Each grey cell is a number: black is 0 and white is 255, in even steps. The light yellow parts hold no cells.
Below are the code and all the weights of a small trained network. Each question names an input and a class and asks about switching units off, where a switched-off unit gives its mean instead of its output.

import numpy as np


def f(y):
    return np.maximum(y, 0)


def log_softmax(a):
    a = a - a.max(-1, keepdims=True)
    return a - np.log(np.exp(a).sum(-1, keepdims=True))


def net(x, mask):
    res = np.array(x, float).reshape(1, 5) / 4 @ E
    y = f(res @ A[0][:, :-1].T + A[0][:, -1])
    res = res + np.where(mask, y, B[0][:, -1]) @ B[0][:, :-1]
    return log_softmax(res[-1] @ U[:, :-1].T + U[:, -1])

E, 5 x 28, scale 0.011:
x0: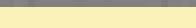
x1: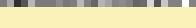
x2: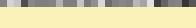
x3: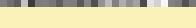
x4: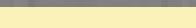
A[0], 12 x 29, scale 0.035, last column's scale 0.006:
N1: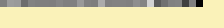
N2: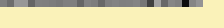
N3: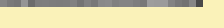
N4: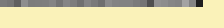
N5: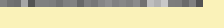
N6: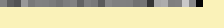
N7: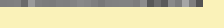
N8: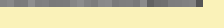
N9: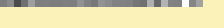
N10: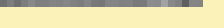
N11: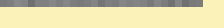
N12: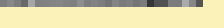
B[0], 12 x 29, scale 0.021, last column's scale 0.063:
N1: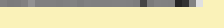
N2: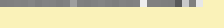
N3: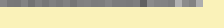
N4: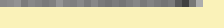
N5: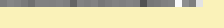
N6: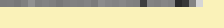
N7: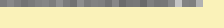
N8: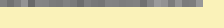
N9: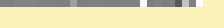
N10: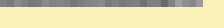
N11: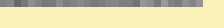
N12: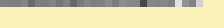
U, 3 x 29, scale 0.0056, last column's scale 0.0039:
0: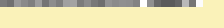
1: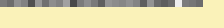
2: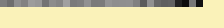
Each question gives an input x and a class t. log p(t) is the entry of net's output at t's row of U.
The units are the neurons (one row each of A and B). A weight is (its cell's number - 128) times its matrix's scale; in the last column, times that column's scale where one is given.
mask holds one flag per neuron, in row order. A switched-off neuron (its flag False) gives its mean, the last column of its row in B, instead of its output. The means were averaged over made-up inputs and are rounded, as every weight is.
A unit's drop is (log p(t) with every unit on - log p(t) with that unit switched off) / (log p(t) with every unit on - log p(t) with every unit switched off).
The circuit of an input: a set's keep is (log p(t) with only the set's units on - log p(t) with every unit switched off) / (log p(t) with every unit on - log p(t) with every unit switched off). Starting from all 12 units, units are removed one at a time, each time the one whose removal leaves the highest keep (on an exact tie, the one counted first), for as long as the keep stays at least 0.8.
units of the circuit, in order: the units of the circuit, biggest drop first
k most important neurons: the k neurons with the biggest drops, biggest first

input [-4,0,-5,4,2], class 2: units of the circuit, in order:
[N6]
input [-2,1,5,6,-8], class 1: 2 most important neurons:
[N5; N6]
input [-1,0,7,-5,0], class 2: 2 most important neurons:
[N1; N5]
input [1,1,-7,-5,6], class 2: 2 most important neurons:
[N6; N5]
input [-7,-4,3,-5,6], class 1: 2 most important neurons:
[N9; N12]
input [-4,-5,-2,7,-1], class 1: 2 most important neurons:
[N5; N9]
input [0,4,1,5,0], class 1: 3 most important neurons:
[N5; N2; N3]
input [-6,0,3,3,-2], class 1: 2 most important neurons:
[N6; N4]
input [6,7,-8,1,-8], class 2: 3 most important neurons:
[N6; N2; N4]
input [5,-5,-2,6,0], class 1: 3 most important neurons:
[N5; N9; N3]
